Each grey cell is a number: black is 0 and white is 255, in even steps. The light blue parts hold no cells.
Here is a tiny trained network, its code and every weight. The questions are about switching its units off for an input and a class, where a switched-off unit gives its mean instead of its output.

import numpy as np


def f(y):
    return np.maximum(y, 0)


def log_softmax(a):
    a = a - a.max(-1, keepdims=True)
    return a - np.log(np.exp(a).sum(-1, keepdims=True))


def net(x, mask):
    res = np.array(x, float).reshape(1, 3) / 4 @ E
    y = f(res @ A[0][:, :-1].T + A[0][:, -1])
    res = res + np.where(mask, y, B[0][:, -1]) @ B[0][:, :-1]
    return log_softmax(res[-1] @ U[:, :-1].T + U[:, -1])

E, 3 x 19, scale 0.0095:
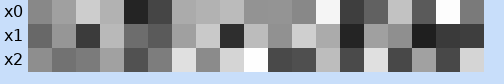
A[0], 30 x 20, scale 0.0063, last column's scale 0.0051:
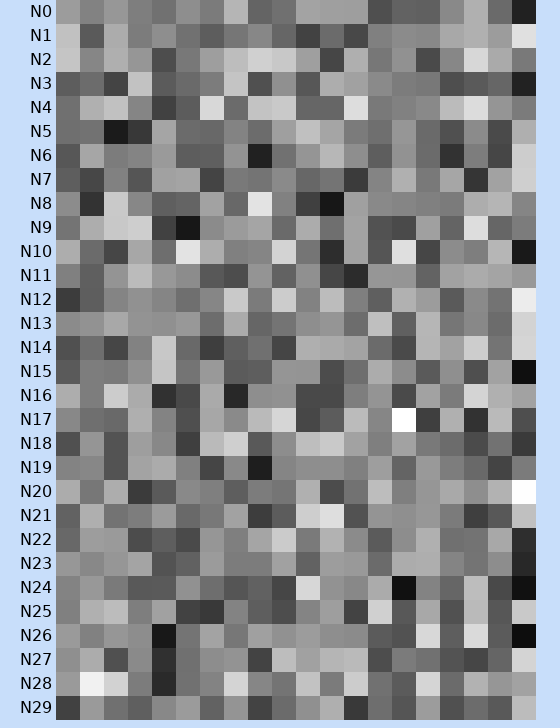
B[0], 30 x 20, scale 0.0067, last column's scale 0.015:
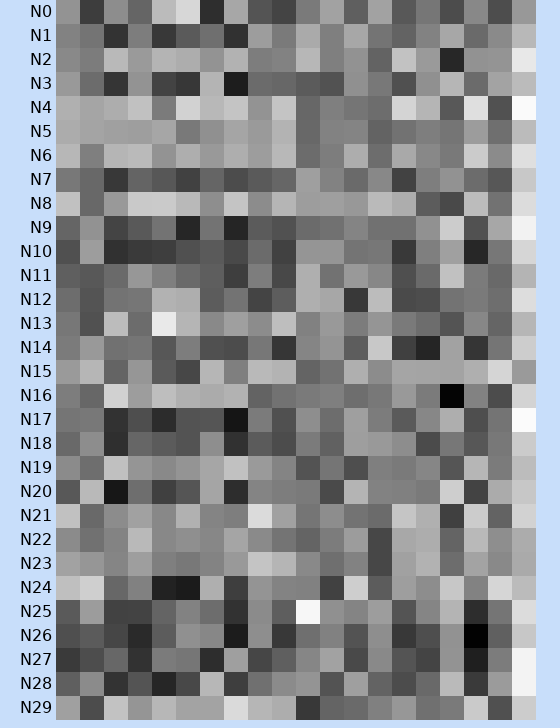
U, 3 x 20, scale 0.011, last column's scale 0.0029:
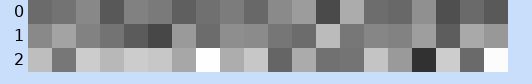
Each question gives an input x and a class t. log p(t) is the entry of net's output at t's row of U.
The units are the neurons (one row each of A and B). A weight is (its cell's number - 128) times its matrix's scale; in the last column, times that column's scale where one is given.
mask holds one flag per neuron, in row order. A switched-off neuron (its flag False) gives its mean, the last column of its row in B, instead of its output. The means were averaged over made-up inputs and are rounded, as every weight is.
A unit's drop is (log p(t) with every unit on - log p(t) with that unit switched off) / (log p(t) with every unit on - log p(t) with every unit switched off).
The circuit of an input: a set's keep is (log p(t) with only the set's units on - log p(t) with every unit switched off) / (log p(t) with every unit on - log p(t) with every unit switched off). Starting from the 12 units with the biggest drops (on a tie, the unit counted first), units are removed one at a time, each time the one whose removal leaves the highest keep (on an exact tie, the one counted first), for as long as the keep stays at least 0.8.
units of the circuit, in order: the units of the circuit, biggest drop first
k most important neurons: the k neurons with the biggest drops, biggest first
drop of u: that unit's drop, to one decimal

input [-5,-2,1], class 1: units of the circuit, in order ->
N27
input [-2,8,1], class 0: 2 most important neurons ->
N27, N4
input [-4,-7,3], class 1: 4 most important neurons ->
N20, N27, N12, N15
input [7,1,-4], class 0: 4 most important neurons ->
N26, N0, N14, N20
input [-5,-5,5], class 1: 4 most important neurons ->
N15, N27, N12, N20
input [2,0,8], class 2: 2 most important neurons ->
N4, N8
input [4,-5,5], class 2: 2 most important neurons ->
N4, N8
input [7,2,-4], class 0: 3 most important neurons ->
N26, N0, N14
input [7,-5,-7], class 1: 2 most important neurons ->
N24, N28
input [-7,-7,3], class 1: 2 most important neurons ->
N15, N20
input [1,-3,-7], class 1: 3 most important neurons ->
N24, N27, N12
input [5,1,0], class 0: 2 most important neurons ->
N24, N26
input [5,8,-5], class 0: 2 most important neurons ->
N27, N12
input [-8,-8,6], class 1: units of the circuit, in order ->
N15
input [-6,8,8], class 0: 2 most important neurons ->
N27, N12
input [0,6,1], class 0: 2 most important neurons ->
N27, N4
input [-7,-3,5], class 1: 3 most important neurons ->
N15, N27, N12
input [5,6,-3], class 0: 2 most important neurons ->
N27, N12
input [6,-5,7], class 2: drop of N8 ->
0.2
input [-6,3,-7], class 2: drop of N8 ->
0.0
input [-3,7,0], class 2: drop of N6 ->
0.1
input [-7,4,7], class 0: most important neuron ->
N24
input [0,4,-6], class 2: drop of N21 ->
0.1
